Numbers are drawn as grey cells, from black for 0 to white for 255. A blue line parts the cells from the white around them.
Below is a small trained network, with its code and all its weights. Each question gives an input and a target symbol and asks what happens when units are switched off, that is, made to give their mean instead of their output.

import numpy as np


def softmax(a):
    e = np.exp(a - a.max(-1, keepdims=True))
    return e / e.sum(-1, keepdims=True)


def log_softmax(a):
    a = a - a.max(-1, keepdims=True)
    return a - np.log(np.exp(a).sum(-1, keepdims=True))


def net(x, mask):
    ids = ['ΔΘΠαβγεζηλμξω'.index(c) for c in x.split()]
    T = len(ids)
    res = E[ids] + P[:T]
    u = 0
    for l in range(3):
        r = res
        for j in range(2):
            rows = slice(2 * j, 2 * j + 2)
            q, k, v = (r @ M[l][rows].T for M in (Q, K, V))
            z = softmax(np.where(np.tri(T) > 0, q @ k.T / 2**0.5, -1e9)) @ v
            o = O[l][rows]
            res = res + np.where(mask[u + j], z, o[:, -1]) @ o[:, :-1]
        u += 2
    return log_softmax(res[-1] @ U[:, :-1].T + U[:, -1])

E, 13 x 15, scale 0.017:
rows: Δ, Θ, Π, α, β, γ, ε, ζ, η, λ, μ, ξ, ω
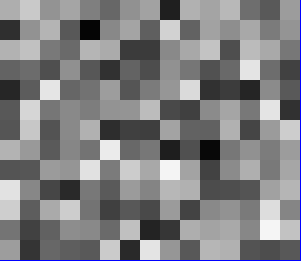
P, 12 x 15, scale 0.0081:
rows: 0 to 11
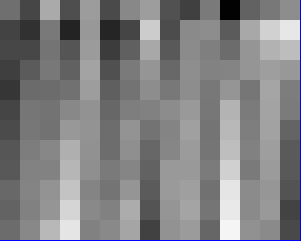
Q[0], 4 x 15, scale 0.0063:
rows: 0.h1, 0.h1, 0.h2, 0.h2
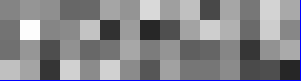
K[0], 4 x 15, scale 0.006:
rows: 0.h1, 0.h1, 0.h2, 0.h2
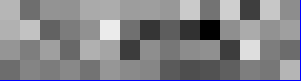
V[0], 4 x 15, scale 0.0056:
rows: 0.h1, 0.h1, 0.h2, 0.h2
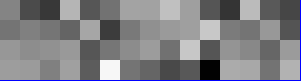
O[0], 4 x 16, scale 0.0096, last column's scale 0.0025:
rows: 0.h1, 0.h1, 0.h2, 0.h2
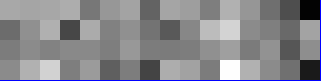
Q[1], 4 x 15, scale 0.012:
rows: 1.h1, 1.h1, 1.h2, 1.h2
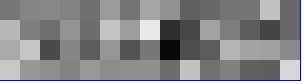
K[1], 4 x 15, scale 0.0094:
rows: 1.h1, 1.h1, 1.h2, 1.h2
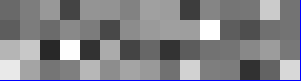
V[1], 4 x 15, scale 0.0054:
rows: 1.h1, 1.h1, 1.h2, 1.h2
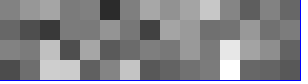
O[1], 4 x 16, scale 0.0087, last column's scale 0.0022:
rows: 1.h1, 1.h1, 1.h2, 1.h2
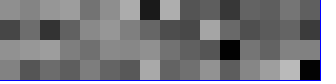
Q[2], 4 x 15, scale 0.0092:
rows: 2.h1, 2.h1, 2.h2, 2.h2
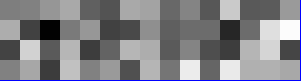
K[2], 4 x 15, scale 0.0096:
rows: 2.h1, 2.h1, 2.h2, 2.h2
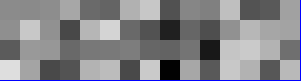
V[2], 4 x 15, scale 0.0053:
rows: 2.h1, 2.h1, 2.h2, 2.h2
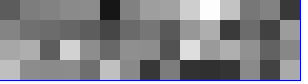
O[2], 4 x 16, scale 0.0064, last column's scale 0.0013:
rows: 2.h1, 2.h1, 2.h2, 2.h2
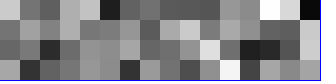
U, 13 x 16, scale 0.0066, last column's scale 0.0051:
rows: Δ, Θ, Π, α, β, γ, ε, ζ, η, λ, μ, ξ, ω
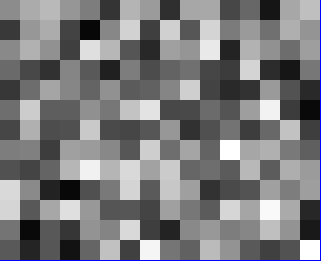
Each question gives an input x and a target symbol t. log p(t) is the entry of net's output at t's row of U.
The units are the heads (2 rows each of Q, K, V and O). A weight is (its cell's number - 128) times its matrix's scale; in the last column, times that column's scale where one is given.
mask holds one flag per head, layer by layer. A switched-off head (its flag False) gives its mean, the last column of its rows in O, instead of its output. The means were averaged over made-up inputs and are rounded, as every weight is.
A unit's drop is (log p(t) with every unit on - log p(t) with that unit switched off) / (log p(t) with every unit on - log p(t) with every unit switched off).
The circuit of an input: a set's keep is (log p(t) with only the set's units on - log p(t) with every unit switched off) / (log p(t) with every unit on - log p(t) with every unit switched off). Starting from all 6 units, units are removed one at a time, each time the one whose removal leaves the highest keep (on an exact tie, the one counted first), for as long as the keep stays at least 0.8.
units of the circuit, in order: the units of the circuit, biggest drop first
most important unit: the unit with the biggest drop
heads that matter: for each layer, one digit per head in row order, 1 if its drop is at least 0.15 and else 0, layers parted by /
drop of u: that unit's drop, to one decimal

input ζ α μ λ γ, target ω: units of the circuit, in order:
[0.h1 2.h1]
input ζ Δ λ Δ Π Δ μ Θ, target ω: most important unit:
1.h1
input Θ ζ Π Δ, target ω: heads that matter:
10 / 00 / 11
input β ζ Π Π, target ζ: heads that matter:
00 / 11 / 00
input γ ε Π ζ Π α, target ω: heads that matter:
00 / 11 / 10
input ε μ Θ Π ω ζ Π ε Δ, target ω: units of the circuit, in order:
[0.h1 2.h1 2.h2]
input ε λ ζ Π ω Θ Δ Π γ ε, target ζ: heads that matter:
10 / 11 / 01
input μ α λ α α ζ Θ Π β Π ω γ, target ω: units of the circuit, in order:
[0.h1 1.h2 2.h1]
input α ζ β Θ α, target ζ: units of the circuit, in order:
[1.h1 2.h2]
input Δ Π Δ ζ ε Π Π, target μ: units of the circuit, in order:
[0.h1 2.h2]
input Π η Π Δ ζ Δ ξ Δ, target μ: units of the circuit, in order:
[2.h2 2.h1]
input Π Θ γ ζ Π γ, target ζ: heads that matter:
00 / 11 / 01
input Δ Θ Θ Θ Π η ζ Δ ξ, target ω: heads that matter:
00 / 00 / 10
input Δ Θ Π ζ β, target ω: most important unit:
1.h1
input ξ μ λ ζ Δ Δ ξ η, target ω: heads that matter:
00 / 11 / 10
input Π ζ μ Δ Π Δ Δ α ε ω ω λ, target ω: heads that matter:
00 / 10 / 10
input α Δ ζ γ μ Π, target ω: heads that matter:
10 / 10 / 10
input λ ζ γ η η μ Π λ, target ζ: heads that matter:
00 / 11 / 00
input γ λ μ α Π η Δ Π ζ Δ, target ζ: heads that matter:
10 / 01 / 11
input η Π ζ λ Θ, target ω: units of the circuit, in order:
[1.h1]
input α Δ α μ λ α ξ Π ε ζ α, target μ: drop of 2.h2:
0.2
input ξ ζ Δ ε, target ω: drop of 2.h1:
1.2
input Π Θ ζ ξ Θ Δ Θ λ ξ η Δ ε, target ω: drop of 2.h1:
1.0
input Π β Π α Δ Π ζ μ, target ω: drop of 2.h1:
1.1
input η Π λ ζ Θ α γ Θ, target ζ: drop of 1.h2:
0.1
